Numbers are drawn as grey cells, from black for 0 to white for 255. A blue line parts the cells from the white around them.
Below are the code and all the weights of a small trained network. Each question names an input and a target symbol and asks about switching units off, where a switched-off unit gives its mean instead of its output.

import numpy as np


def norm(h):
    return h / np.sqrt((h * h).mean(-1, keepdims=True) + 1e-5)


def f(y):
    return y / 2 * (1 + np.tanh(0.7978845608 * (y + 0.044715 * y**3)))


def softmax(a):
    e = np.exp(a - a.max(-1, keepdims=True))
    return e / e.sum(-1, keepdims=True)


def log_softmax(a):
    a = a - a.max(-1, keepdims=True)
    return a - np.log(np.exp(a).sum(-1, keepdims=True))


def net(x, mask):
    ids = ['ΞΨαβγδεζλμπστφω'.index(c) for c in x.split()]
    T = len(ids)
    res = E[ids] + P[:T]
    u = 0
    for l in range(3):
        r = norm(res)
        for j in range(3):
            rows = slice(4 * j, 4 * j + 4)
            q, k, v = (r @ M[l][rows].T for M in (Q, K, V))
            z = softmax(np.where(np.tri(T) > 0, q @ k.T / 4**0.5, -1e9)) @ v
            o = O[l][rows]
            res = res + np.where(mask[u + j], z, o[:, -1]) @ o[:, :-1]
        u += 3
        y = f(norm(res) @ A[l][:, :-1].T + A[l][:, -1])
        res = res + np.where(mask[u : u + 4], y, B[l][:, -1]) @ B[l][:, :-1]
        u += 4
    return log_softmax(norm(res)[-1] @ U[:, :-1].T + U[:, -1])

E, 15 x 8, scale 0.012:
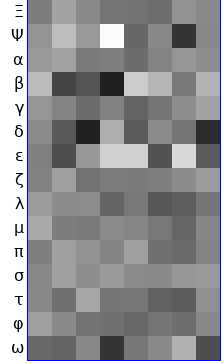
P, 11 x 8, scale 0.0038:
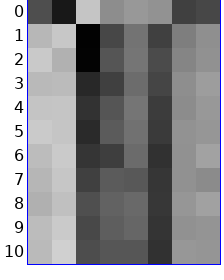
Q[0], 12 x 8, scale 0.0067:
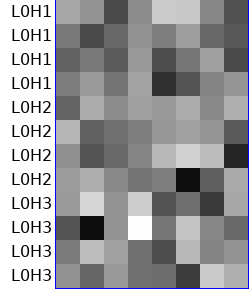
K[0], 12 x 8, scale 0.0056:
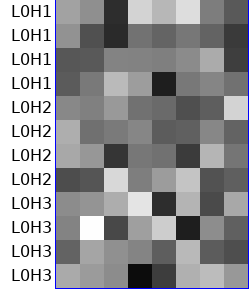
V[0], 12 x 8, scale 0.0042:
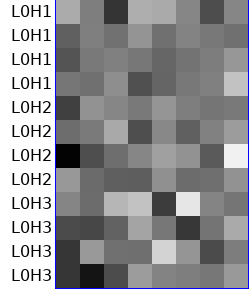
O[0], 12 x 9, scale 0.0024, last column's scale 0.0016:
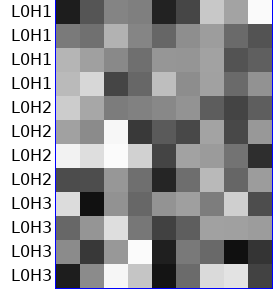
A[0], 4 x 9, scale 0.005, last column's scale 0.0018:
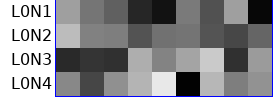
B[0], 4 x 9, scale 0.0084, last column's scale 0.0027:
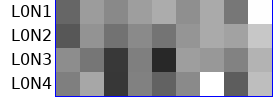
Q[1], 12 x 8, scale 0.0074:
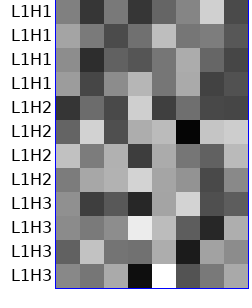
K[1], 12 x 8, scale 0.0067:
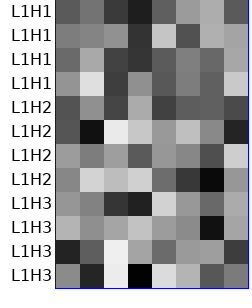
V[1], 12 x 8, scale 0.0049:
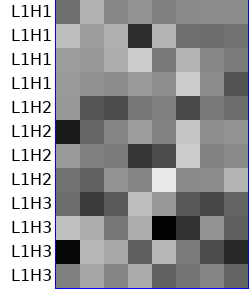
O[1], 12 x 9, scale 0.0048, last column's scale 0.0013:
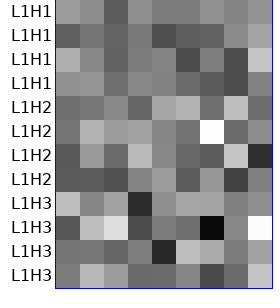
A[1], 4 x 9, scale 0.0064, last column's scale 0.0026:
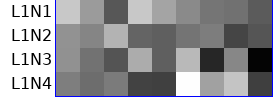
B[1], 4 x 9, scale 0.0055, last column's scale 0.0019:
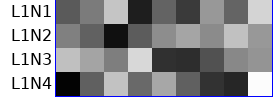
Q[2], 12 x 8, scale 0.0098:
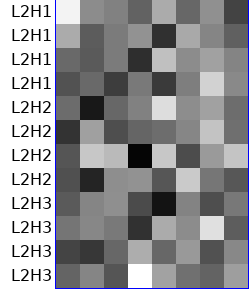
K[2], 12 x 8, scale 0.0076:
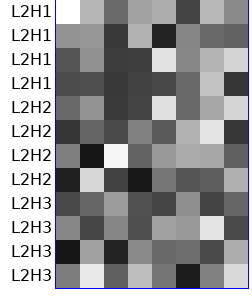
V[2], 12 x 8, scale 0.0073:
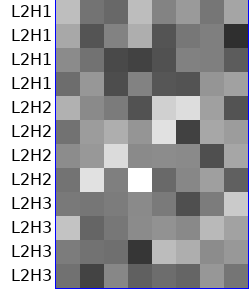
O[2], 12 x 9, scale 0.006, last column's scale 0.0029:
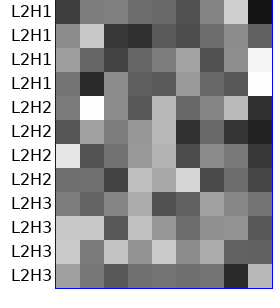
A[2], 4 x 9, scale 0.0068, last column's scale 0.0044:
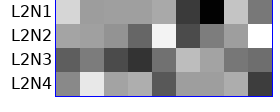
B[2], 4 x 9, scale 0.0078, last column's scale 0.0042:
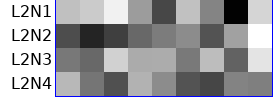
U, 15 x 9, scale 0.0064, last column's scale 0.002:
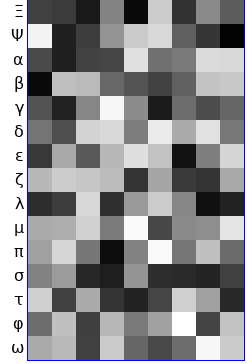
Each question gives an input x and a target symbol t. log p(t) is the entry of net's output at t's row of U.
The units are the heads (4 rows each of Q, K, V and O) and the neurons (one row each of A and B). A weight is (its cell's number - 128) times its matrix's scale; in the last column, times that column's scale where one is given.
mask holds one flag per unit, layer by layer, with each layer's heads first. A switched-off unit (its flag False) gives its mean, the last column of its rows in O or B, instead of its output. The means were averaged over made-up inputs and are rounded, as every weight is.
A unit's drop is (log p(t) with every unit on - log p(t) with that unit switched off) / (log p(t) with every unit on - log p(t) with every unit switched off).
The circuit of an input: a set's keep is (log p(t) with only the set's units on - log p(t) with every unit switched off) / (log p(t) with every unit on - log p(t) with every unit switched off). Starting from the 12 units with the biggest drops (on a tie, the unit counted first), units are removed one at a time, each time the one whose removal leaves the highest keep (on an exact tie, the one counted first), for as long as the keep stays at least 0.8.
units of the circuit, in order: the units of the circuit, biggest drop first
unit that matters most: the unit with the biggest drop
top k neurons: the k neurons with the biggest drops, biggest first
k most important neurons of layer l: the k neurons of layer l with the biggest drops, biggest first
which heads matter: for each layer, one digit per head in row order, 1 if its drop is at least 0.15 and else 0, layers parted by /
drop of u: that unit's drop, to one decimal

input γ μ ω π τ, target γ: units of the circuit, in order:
(L0H3; L2H2; L1H3)
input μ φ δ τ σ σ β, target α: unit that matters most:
L2N2
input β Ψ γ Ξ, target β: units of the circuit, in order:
(L1H3; L2H2)
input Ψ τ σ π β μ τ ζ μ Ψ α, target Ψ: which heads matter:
000 / 000 / 000
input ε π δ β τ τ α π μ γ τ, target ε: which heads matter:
000 / 000 / 010
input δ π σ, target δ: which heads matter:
000 / 000 / 000
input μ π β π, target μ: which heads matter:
000 / 001 / 010
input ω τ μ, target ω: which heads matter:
000 / 010 / 000
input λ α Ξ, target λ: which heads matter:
000 / 001 / 000
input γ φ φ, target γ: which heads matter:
001 / 000 / 010
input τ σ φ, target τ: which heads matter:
010 / 000 / 010
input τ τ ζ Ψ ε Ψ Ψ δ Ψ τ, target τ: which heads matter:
011 / 000 / 000
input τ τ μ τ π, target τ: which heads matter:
000 / 000 / 010
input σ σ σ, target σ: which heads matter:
000 / 000 / 000
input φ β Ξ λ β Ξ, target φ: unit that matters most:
L1H3
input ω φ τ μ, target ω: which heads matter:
000 / 010 / 000
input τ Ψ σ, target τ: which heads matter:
010 / 000 / 000
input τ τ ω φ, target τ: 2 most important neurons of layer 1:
(L1N2; L1N4)
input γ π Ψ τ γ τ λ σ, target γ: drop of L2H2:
0.3
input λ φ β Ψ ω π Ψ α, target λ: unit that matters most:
L1N4
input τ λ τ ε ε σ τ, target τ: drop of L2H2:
0.2
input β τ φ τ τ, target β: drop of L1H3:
0.2
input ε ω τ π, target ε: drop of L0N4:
0.2
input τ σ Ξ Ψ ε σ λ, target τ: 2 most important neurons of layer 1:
(L1N2; L1N4)
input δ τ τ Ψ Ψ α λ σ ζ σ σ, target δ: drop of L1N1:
0.0
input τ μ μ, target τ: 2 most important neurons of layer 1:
(L1N2; L1N4)
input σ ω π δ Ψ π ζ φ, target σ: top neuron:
(L1N1)
